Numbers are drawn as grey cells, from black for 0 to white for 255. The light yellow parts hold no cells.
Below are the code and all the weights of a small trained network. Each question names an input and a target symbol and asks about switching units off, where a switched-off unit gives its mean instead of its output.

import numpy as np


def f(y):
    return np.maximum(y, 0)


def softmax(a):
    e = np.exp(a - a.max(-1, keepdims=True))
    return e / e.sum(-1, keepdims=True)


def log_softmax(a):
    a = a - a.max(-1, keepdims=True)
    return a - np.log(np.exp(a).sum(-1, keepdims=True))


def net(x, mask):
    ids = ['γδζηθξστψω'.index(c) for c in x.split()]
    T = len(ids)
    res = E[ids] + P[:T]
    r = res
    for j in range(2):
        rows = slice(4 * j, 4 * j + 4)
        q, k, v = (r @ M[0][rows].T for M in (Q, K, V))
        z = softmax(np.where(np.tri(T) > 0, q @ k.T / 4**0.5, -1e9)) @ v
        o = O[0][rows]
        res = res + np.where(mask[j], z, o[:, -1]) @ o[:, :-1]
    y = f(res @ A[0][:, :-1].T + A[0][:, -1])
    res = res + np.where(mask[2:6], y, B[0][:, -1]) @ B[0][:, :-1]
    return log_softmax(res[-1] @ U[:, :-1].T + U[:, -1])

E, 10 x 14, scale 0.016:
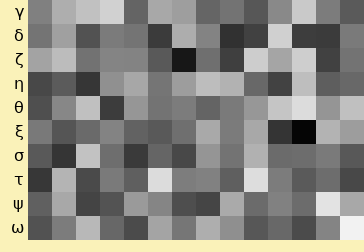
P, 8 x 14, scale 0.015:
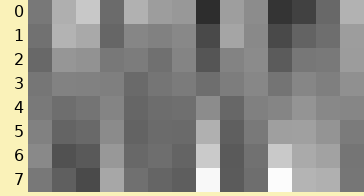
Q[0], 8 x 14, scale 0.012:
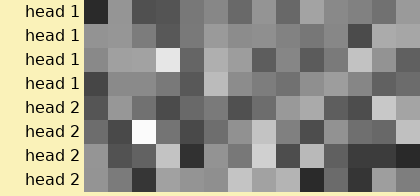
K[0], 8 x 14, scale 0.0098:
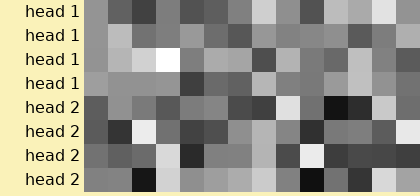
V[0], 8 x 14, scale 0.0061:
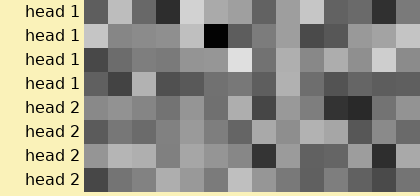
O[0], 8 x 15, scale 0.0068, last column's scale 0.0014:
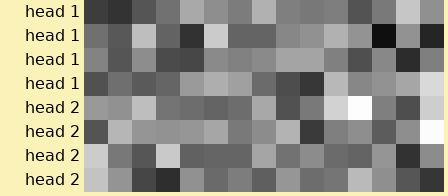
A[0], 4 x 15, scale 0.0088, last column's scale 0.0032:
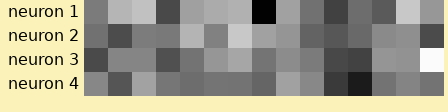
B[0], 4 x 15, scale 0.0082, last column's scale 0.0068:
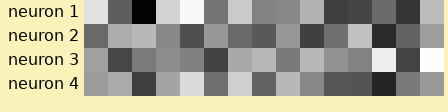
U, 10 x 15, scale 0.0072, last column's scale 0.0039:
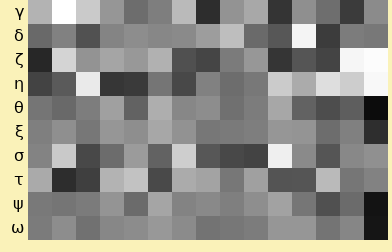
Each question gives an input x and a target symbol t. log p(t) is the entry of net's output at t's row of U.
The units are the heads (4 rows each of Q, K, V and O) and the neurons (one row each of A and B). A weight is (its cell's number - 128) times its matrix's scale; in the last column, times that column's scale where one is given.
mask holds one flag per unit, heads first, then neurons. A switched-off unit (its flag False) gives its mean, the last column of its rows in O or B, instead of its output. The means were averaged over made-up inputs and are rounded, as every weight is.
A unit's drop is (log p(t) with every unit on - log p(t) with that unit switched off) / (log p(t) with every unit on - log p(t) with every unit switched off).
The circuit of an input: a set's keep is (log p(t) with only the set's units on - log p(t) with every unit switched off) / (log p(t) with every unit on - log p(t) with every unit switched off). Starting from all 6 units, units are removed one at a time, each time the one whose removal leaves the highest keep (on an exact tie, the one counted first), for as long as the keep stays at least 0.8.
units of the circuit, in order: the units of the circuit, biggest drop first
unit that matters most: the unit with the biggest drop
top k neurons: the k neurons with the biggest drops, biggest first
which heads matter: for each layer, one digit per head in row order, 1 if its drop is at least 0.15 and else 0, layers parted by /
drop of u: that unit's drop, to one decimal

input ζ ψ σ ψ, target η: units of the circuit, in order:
[head 2; neuron 1]
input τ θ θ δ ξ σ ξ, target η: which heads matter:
01
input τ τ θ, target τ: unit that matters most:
neuron 1
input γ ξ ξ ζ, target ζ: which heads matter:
01
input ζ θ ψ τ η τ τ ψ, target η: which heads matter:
00
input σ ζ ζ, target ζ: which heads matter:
10
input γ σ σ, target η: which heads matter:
11
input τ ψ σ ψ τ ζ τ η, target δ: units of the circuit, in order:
[neuron 2; head 2]
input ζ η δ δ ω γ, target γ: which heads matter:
10
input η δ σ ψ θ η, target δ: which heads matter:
00
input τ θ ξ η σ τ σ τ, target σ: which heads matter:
10
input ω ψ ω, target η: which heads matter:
01
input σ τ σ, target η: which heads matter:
11
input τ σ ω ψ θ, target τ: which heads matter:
01
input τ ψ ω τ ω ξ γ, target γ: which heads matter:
10
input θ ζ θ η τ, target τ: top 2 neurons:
[neuron 3; neuron 1]
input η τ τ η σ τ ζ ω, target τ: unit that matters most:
head 2
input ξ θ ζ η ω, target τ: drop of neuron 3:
0.2
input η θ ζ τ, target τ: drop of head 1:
0.1
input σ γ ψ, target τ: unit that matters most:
neuron 1
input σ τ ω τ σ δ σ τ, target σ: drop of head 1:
0.6
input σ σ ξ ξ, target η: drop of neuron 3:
0.0
